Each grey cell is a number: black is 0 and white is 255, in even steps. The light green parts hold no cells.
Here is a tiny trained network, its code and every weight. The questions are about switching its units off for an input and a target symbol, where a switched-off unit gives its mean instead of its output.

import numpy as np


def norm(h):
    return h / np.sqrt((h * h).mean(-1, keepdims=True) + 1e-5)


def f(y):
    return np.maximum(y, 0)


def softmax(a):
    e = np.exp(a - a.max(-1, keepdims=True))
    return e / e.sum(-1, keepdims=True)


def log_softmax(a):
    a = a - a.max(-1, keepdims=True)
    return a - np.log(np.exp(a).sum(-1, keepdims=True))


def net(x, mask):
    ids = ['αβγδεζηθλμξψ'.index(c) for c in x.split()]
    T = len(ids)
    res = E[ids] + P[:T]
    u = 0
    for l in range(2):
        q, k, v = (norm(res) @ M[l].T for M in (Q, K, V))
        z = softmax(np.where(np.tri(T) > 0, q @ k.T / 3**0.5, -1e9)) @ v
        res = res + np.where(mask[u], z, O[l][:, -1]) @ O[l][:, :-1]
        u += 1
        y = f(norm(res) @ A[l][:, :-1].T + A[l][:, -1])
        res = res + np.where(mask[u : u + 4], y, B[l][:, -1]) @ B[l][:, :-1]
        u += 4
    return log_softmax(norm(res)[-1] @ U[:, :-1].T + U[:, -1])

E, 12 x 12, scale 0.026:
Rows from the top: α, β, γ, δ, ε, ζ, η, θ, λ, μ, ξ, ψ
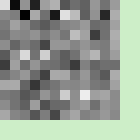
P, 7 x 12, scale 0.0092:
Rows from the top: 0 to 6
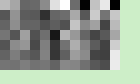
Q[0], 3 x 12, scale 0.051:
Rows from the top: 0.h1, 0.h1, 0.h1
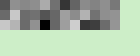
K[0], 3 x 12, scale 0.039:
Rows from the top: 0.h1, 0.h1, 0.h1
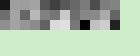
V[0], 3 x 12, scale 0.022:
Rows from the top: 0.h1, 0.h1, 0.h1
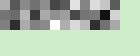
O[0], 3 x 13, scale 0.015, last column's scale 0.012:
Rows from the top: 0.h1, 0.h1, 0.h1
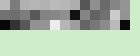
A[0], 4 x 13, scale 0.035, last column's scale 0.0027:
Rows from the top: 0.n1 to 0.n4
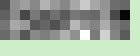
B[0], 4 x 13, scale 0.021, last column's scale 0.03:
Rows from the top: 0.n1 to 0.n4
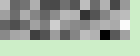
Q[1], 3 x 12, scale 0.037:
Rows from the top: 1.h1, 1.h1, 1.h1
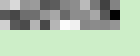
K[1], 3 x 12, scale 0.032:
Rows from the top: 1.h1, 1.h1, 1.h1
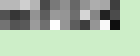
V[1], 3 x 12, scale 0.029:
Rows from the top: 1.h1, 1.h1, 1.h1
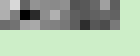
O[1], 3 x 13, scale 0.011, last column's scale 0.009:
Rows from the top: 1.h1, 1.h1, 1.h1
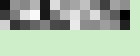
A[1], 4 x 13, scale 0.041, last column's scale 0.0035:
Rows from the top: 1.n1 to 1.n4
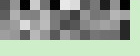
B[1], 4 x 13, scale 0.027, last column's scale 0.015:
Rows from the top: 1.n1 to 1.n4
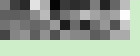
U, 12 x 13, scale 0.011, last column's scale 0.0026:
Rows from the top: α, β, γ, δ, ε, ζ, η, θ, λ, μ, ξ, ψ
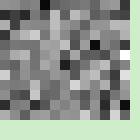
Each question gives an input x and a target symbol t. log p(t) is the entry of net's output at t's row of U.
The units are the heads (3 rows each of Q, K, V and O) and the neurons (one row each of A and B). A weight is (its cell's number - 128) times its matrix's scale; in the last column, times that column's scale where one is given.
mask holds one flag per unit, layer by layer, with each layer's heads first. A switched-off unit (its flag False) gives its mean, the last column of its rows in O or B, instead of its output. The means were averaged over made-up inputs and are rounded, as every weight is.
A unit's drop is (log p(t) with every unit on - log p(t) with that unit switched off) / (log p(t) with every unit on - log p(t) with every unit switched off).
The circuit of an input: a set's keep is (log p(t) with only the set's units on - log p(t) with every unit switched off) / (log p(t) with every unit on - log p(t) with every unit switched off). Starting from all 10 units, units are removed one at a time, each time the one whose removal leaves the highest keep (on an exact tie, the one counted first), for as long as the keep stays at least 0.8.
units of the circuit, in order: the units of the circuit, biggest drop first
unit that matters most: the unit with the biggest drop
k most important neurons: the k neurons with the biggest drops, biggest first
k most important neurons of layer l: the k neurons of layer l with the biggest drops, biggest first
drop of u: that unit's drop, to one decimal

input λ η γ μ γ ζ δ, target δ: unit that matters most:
1.h1
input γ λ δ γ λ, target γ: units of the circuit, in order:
[0.h1; 0.n3; 0.n2]
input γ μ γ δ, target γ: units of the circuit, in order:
[0.h1; 0.n3; 1.h1; 0.n2]
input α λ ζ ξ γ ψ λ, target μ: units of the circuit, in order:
[0.h1; 0.n3; 1.h1; 1.n1]
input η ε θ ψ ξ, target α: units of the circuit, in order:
[0.h1; 0.n2]
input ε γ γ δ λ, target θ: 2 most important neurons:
[0.n4; 0.n1]
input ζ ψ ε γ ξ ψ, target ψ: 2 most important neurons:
[0.n3; 0.n2]
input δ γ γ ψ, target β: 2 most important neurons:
[0.n4; 0.n1]
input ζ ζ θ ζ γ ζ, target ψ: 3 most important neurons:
[0.n3; 1.n2; 1.n3]
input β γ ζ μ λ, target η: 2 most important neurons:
[1.n3; 0.n3]
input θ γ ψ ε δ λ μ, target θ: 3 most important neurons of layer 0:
[0.n4; 0.n1; 0.n3]
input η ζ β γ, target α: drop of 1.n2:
0.0
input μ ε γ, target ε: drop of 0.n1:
0.2
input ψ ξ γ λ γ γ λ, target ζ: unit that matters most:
0.h1
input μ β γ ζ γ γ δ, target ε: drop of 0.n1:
0.2
